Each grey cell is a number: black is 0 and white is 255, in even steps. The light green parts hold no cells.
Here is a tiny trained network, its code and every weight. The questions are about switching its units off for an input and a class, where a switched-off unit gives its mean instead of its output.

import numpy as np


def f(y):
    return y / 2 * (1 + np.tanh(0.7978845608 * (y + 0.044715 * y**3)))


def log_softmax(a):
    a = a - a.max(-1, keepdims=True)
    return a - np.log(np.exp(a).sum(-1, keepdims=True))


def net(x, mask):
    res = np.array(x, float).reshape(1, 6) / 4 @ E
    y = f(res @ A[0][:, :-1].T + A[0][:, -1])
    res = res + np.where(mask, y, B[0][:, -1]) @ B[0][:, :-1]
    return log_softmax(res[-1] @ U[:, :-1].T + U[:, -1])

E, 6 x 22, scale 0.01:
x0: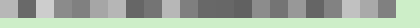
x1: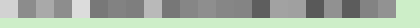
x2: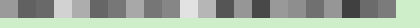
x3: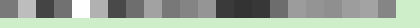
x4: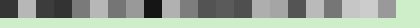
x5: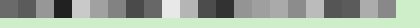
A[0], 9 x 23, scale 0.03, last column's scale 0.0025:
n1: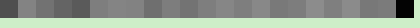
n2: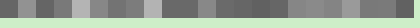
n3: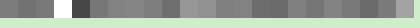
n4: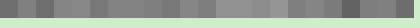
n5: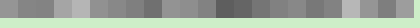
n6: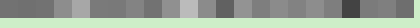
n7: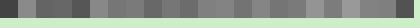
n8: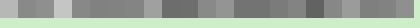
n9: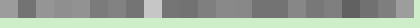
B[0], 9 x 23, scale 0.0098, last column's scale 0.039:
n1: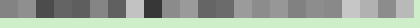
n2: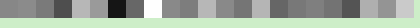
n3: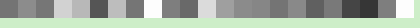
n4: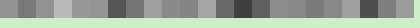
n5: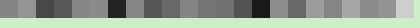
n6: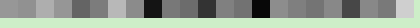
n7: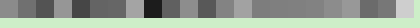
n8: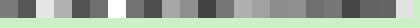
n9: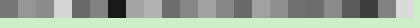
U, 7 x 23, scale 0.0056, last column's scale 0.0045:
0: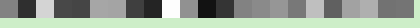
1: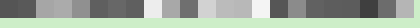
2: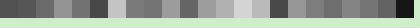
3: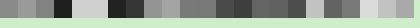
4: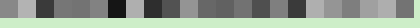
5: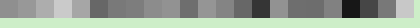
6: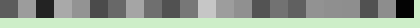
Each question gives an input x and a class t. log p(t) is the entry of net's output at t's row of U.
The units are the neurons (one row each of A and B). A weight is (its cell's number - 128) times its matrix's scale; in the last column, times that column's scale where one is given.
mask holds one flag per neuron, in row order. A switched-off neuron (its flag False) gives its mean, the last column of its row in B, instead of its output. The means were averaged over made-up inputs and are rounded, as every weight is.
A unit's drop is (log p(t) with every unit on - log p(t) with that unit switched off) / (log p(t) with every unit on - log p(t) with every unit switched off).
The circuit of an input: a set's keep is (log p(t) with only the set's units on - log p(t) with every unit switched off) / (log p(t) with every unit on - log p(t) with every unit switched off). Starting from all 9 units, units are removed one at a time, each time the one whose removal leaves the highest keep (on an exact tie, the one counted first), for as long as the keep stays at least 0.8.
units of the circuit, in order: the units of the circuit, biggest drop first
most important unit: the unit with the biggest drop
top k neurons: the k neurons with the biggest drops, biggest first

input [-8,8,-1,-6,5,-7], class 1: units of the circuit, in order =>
(n6)
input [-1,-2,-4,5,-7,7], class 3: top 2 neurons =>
(n3; n8)
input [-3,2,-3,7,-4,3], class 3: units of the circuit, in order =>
(n3; n2)
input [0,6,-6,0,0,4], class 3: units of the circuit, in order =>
(n3; n7)
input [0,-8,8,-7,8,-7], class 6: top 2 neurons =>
(n3; n7)
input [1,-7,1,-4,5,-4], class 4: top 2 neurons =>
(n1; n7)
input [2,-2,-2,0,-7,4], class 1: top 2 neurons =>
(n6; n5)
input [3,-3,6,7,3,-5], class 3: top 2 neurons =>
(n5; n2)
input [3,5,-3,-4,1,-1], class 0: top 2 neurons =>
(n3; n2)
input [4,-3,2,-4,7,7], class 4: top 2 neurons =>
(n8; n7)
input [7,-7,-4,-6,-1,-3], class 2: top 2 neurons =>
(n5; n9)
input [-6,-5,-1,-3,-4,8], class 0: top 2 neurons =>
(n3; n9)
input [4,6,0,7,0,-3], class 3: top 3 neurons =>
(n5; n2; n3)
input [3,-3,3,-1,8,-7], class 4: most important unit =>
n1
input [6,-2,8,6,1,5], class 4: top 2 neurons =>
(n6; n5)
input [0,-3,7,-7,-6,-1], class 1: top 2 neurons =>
(n3; n5)
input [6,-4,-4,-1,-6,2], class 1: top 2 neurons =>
(n6; n5)
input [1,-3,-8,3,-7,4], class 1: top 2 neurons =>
(n5; n6)
